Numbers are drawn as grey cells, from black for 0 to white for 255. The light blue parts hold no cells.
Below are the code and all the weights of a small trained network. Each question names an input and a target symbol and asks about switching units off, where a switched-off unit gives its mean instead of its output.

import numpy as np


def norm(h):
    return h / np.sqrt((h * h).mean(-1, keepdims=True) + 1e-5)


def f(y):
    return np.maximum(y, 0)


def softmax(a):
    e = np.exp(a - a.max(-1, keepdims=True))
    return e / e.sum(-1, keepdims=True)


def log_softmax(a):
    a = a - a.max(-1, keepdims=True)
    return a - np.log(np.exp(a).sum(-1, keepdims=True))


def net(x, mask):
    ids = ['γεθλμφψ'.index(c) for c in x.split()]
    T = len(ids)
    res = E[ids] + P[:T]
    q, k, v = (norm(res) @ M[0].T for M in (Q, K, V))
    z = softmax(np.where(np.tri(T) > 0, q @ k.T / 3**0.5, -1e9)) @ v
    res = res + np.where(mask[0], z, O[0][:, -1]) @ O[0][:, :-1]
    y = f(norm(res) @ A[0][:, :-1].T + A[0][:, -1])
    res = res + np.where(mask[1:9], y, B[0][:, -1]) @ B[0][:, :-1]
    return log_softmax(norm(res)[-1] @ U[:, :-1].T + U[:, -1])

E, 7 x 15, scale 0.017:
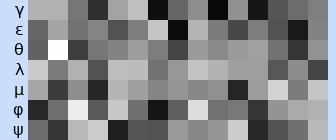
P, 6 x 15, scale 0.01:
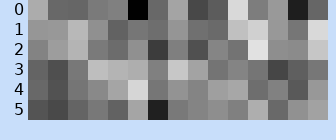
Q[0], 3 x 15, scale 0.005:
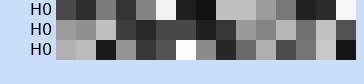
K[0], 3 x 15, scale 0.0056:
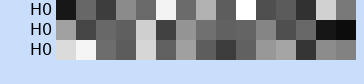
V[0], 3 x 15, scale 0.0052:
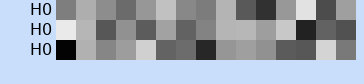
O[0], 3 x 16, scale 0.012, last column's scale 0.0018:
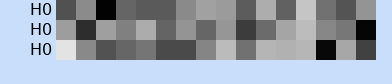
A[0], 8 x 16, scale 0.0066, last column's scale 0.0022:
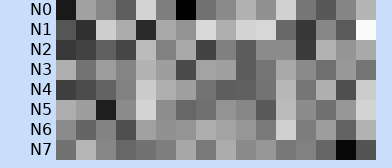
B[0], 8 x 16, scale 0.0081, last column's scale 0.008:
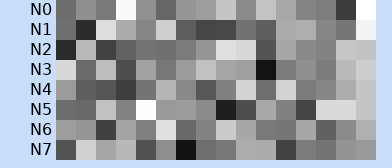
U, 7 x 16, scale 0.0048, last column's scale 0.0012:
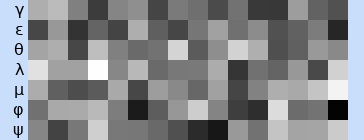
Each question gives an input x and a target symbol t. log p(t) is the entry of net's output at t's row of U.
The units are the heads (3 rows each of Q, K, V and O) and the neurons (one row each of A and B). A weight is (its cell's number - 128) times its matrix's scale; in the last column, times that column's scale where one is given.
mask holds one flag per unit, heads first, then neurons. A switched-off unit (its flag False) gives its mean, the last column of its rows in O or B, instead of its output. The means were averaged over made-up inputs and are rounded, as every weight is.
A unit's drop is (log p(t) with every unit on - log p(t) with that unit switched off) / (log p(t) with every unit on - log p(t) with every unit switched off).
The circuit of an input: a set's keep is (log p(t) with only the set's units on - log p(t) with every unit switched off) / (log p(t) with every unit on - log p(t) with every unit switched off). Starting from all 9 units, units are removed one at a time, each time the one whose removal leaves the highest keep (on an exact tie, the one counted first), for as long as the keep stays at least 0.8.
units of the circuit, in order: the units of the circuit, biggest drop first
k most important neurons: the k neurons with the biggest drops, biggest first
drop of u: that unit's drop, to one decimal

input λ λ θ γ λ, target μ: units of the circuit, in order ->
H0, N4
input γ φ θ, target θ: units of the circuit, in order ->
H0, N5, N0
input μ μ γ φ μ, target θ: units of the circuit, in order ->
H0, N1
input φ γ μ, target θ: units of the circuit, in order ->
H0, N0, N1
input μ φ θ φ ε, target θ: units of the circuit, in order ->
H0, N5
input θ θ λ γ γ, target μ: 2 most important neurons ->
N3, N2
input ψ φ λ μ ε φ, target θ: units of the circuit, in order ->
H0, N0
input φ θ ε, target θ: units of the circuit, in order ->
H0, N1, N5
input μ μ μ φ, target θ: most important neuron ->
N0
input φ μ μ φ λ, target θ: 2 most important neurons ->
N5, N0
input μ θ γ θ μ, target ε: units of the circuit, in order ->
H0, N3
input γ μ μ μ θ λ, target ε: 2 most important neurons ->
N4, N2
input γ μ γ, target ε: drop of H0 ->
2.0
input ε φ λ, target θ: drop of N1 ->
0.1
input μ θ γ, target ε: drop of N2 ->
0.2
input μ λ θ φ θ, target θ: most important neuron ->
N5
